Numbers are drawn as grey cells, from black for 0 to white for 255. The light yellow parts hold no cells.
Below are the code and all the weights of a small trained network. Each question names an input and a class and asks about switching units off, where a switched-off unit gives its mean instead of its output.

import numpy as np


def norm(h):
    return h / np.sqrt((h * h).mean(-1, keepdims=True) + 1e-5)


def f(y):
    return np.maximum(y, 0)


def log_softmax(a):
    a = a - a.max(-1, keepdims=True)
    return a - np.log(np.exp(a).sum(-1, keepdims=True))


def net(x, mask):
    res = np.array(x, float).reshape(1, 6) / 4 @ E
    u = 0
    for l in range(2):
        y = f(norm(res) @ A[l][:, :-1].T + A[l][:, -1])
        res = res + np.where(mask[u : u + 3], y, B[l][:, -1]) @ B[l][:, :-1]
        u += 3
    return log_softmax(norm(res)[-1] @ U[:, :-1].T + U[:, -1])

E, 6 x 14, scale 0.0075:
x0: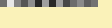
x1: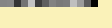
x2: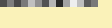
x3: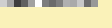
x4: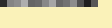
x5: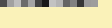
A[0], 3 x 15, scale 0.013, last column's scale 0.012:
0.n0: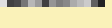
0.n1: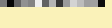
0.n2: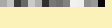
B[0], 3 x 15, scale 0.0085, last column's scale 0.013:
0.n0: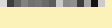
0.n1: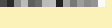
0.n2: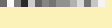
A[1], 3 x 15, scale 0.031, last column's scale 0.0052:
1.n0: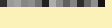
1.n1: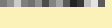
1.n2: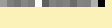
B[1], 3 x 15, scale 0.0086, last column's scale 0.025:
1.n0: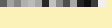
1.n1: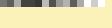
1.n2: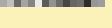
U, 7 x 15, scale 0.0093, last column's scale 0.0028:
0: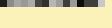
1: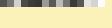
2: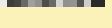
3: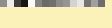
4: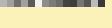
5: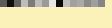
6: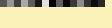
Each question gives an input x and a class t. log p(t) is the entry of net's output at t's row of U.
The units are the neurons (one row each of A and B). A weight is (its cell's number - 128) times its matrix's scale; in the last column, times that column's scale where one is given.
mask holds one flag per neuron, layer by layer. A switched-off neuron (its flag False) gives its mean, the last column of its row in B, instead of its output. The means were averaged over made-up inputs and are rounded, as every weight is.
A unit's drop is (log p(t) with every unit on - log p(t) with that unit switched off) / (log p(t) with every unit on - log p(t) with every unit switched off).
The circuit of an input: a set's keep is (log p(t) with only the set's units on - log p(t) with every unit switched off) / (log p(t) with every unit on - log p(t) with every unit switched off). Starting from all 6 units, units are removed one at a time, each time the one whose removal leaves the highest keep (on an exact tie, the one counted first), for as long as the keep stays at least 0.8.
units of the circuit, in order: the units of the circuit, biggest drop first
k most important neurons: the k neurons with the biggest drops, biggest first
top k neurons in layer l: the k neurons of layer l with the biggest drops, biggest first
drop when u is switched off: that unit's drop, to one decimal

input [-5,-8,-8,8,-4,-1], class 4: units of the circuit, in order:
[1.n2]
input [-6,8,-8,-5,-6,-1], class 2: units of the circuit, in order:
[1.n1 1.n0]
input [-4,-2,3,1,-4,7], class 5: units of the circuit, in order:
[0.n1 1.n1 1.n0]
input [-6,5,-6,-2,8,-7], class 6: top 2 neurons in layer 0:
[0.n1 0.n0]
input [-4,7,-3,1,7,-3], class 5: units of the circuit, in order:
[1.n0 1.n1]
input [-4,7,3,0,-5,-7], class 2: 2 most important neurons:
[0.n0 1.n2]
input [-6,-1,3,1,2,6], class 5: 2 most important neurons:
[0.n1 1.n0]
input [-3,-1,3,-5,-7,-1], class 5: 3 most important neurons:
[0.n1 1.n1 1.n0]
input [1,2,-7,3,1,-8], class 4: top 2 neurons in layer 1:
[1.n1 1.n2]
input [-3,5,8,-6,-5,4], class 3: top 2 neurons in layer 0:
[0.n2 0.n0]
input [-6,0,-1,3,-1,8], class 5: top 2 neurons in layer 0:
[0.n1 0.n2]
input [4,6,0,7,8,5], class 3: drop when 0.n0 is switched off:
-0.1
